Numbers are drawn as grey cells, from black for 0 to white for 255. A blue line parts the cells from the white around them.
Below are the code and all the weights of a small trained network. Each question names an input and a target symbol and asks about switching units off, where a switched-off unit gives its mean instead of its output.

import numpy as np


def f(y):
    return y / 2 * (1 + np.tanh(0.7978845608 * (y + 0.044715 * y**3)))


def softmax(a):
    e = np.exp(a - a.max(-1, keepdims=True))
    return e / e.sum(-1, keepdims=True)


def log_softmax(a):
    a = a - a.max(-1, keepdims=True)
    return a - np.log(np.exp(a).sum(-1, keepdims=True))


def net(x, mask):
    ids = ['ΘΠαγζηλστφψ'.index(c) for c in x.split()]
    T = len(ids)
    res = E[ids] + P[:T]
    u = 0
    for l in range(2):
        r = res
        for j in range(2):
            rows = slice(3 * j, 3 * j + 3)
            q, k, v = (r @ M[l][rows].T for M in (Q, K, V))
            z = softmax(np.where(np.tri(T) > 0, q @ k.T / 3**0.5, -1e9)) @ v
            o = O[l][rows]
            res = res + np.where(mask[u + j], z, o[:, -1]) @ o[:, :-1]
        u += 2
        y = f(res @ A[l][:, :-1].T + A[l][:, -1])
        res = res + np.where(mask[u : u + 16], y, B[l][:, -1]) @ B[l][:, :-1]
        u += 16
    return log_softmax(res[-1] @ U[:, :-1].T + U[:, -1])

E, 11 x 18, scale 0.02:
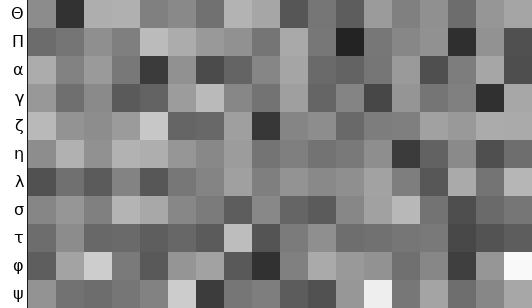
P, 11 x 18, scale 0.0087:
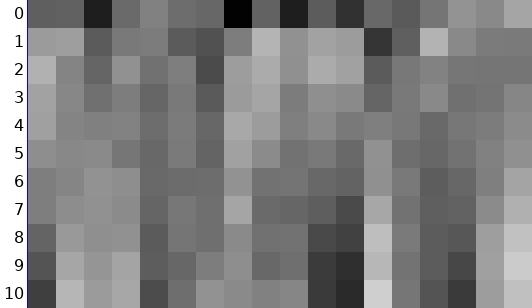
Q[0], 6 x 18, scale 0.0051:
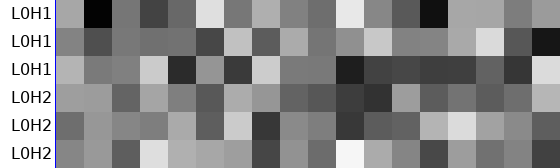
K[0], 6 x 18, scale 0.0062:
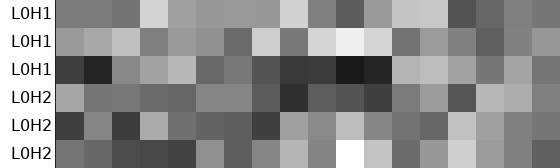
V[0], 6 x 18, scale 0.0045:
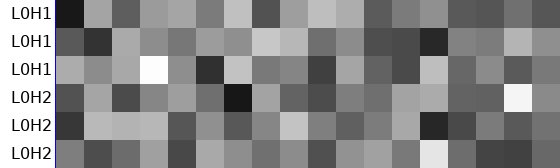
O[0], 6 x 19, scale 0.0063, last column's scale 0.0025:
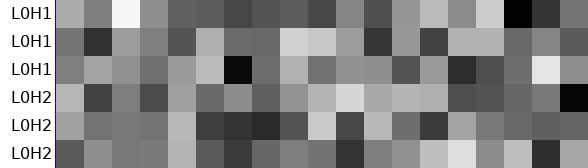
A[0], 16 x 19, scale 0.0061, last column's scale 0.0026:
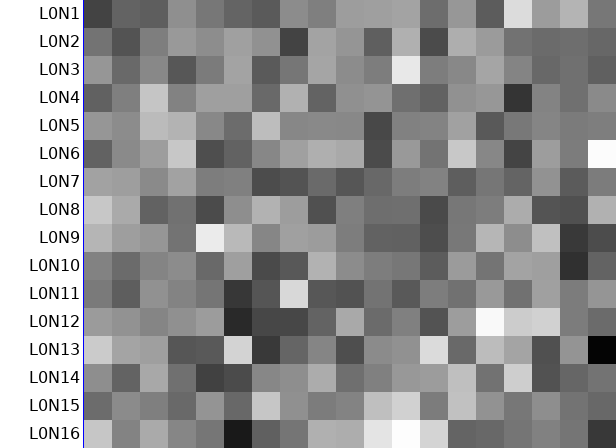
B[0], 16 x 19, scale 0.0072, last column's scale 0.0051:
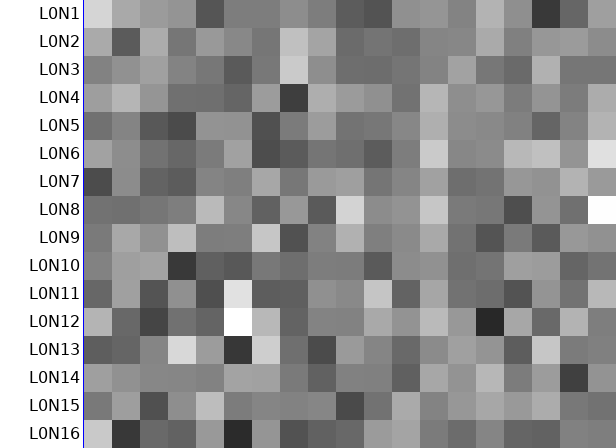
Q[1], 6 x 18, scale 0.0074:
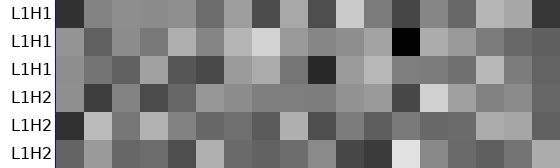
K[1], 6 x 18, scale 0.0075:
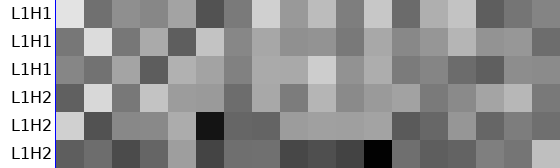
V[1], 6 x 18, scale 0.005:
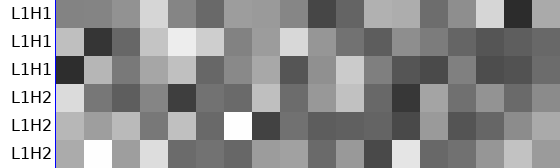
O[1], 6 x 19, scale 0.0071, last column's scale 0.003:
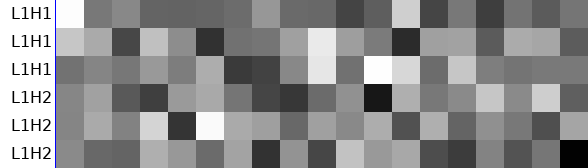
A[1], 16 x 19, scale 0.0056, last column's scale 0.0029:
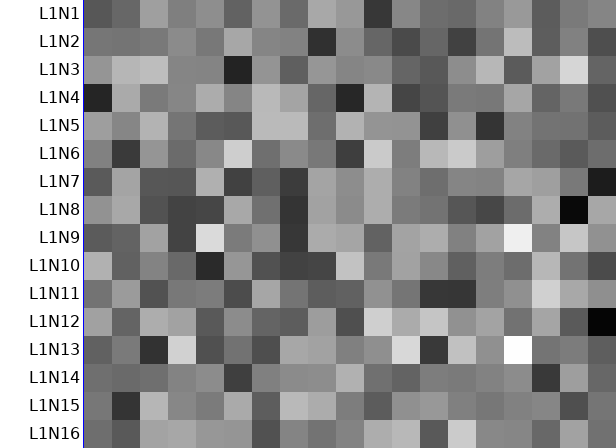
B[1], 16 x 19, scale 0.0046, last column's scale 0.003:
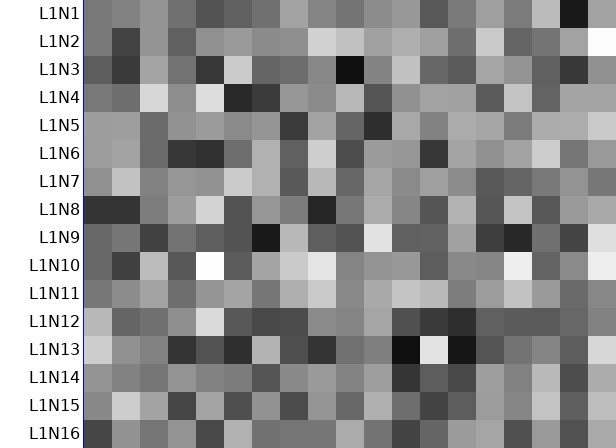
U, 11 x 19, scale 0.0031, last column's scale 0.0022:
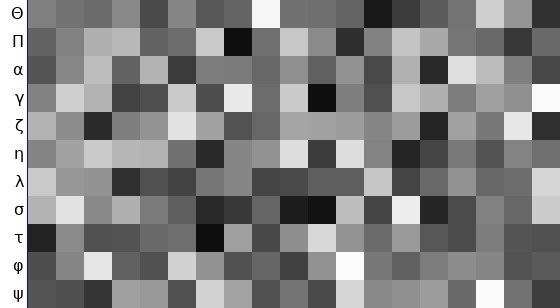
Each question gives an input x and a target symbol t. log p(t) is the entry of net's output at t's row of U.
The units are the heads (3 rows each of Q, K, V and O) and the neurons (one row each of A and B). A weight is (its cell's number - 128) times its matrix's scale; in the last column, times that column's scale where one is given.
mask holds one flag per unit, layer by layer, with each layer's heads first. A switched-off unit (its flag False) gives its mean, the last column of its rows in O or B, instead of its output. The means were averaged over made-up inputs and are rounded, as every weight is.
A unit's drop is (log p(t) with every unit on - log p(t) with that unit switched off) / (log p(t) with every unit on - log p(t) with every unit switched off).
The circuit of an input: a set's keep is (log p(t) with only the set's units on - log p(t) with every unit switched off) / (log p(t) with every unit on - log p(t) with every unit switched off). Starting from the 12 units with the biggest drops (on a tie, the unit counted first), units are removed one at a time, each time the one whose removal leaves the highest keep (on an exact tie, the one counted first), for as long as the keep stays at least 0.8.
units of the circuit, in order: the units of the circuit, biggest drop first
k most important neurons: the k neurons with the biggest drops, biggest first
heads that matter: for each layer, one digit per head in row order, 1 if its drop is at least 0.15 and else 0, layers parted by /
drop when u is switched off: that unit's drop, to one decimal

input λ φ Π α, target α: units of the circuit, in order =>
(L1N8; L1N10; L0N10)
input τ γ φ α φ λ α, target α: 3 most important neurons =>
(L1N10; L1N8; L0N10)
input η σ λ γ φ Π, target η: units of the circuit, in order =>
(L1H1; L1H2; L0N9; L0H2)
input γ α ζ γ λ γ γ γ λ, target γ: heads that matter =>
00 / 01
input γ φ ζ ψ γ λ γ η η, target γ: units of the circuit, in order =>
(L1H2)
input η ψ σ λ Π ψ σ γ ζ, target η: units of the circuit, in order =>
(L1H1; L0H2; L1N10; L0N6)
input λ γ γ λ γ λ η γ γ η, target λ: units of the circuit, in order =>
(L1H1; L0H1)
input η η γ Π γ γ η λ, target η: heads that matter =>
01 / 10
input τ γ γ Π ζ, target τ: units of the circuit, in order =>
(L1N9; L1H1; L1H2; L0N11)
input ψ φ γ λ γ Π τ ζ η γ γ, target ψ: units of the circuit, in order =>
(L0H1; L1H2)
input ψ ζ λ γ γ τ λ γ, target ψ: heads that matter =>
10 / 00
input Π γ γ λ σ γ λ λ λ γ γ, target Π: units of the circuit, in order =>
(L0H1; L0N14)
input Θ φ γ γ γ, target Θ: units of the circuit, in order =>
(L0H1; L1H1)
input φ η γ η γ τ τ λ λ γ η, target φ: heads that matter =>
00 / 11
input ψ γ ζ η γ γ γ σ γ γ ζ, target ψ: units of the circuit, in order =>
(L0H1)
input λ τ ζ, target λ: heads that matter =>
01 / 11
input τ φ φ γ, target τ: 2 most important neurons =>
(L1N9; L0N16)
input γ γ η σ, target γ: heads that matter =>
00 / 01
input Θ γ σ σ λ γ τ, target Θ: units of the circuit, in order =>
(L0H1; L1H1; L1H2)
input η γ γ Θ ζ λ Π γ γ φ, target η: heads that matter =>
00 / 11
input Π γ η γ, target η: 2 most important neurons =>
(L0N6; L0N11)
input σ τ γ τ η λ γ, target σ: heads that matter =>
10 / 01
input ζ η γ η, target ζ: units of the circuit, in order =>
(L1H2; L0H2; L0H1; L0N8)
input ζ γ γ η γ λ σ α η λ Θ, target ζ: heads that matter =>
01 / 01
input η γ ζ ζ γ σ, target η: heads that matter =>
00 / 11
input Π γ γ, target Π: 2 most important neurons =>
(L0N8; L0N13)
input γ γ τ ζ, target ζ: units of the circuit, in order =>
(L0N12)
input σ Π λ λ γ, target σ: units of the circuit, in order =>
(L0H1; L1H2; L1N5; L0N7)
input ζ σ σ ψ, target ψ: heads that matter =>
00 / 00
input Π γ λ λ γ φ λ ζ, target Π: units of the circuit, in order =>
(L0H1; L1H1; L0N13; L0N11)
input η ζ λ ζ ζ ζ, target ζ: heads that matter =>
00 / 01
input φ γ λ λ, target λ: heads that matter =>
00 / 00
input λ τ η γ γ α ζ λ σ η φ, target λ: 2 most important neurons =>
(L0N1; L0N4)
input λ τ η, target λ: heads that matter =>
00 / 11
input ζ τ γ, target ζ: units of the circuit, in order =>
(L1H2; L0H2)
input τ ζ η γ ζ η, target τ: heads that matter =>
00 / 11
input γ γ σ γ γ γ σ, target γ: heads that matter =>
00 / 01
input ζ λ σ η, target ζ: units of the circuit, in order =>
(L1H2; L0H2; L0H1)
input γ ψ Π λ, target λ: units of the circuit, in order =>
(L1N13; L0N1)
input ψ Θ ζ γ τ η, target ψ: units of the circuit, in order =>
(L0H1)
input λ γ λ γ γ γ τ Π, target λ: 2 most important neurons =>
(L0N1; L0N8)
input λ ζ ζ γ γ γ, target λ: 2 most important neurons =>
(L0N8; L0N1)
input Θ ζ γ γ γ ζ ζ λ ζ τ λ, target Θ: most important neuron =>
(L1N14)
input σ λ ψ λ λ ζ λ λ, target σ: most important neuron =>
(L0N1)
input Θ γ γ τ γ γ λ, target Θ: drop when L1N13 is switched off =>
-0.1
